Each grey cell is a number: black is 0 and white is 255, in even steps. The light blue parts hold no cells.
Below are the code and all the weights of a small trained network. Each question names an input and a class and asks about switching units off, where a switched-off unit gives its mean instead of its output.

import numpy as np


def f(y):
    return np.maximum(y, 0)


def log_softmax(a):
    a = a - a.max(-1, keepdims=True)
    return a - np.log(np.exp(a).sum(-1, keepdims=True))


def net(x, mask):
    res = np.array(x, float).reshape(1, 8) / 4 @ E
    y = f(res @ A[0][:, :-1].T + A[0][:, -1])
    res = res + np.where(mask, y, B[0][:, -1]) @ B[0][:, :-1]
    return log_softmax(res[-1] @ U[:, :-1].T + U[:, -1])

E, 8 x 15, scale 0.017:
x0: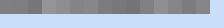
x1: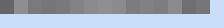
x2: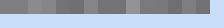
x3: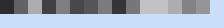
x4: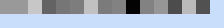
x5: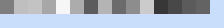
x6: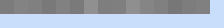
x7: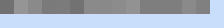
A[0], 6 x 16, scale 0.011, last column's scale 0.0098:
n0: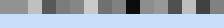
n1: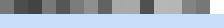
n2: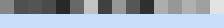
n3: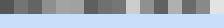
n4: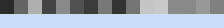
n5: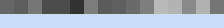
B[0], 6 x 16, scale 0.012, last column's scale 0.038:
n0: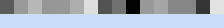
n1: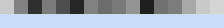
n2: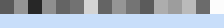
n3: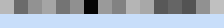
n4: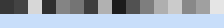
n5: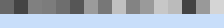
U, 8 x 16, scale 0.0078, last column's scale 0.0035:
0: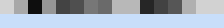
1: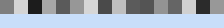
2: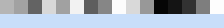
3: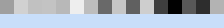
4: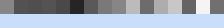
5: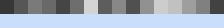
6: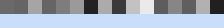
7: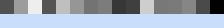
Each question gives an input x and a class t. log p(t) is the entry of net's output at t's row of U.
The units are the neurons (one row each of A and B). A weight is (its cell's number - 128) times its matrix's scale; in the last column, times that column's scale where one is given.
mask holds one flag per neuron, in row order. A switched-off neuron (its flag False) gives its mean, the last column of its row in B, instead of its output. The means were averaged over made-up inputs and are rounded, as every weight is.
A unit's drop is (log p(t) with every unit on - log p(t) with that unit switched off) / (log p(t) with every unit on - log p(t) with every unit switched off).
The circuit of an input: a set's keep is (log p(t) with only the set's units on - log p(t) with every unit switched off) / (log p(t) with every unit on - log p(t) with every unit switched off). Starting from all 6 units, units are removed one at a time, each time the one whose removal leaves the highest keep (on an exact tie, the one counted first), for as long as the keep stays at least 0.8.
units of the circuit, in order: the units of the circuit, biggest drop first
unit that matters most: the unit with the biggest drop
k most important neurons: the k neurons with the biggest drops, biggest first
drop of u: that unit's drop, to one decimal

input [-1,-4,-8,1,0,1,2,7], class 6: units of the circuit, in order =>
(n0; n2; n1)
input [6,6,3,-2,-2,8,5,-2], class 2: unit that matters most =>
n4
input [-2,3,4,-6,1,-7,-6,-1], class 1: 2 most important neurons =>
(n2; n3)
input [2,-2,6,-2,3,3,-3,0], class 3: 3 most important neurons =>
(n4; n2; n1)
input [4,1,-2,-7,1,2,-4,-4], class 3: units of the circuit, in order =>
(n2; n4)
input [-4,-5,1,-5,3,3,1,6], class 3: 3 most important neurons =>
(n4; n2; n1)
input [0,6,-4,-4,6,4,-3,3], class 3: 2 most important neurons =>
(n4; n2)
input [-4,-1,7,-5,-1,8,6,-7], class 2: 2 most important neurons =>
(n4; n0)
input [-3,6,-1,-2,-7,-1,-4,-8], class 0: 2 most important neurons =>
(n4; n1)
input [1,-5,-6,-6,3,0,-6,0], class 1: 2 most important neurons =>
(n4; n3)
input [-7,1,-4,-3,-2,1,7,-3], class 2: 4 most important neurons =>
(n4; n2; n1; n0)
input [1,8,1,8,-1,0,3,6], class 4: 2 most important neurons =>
(n5; n0)
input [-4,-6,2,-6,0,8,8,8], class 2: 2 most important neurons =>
(n0; n4)
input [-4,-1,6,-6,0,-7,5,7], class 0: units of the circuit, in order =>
(n1)
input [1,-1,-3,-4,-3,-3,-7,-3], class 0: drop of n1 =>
0.0
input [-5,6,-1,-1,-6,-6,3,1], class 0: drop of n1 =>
0.2
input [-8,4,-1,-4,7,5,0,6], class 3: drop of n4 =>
0.4
